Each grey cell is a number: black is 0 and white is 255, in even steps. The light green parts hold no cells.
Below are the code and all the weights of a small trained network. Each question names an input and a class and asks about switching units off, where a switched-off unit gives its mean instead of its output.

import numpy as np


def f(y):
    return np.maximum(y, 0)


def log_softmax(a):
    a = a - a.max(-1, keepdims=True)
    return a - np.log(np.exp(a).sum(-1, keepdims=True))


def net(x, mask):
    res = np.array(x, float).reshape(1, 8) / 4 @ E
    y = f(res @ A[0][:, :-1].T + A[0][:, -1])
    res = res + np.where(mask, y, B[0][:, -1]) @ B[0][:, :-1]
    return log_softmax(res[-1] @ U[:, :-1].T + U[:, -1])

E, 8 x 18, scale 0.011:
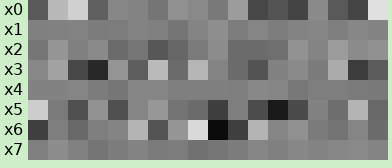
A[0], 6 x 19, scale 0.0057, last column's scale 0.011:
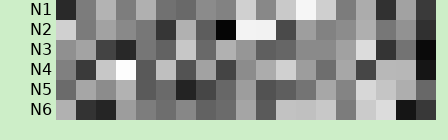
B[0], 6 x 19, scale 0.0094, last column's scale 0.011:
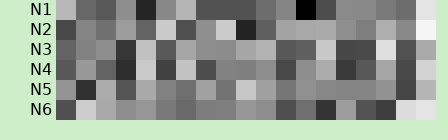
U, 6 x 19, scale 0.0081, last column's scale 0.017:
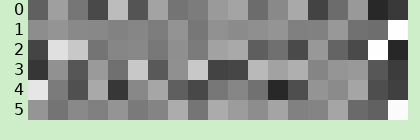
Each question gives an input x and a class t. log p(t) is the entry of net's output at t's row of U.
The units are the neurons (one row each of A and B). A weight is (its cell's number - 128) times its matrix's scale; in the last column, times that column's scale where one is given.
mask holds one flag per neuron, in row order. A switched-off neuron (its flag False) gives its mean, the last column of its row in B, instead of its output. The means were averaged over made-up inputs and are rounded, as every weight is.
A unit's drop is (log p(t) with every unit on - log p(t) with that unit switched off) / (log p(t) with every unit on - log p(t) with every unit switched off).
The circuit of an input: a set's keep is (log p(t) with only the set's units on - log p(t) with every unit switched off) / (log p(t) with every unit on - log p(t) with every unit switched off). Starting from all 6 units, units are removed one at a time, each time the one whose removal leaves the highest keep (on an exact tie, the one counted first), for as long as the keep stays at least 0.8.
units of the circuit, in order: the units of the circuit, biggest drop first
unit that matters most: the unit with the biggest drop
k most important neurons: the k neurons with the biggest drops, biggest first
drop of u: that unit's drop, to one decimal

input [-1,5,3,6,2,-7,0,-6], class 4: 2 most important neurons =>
(N1 N4)
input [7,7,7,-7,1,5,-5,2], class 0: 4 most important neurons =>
(N4 N6 N5 N1)
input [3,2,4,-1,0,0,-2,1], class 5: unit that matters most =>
N6
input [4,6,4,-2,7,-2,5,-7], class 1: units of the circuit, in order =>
(N2 N6)
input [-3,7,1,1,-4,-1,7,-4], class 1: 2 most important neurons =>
(N2 N6)
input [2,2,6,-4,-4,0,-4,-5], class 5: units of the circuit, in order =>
(N5 N6)
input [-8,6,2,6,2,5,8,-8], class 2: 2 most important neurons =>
(N6 N2)
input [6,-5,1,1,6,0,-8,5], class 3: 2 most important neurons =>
(N2 N6)
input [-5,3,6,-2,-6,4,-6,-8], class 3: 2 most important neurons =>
(N2 N1)
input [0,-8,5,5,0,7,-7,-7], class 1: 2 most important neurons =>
(N1 N2)
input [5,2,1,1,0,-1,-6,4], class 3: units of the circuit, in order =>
(N2 N6)
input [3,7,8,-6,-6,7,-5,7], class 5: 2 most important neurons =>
(N1 N5)
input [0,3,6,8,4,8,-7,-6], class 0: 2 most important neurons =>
(N3 N1)
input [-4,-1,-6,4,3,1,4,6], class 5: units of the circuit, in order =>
(N2 N4)
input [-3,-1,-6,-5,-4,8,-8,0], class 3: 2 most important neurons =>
(N2 N1)
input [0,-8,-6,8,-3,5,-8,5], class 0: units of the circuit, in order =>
(N3)
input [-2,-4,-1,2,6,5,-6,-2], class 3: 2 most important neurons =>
(N2 N1)
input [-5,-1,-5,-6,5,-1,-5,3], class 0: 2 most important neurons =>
(N4 N1)
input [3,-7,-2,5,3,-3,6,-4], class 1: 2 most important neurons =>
(N2 N4)
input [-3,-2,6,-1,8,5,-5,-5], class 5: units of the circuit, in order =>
(N1)
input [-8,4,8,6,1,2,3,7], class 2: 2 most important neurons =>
(N6 N4)
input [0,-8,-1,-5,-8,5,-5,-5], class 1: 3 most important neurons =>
(N1 N2 N3)
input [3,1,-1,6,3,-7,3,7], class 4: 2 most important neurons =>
(N1 N4)
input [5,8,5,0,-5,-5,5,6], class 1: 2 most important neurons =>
(N6 N2)
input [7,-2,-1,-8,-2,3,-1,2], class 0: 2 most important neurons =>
(N4 N6)
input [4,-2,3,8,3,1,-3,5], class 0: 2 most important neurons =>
(N3 N6)
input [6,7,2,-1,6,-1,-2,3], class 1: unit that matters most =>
N6
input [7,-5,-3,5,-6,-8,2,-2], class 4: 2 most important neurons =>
(N1 N6)
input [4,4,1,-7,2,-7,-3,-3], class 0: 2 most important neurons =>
(N4 N6)
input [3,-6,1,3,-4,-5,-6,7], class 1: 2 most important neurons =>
(N6 N1)
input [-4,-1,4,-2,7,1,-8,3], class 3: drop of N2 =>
1.0
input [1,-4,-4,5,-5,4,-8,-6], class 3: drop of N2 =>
0.8
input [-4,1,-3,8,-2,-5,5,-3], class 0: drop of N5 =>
0.0
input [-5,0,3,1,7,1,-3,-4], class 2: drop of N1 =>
0.1
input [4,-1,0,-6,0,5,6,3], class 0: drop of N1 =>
0.3
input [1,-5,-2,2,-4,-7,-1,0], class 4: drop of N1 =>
0.7
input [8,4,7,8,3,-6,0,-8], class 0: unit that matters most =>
N3
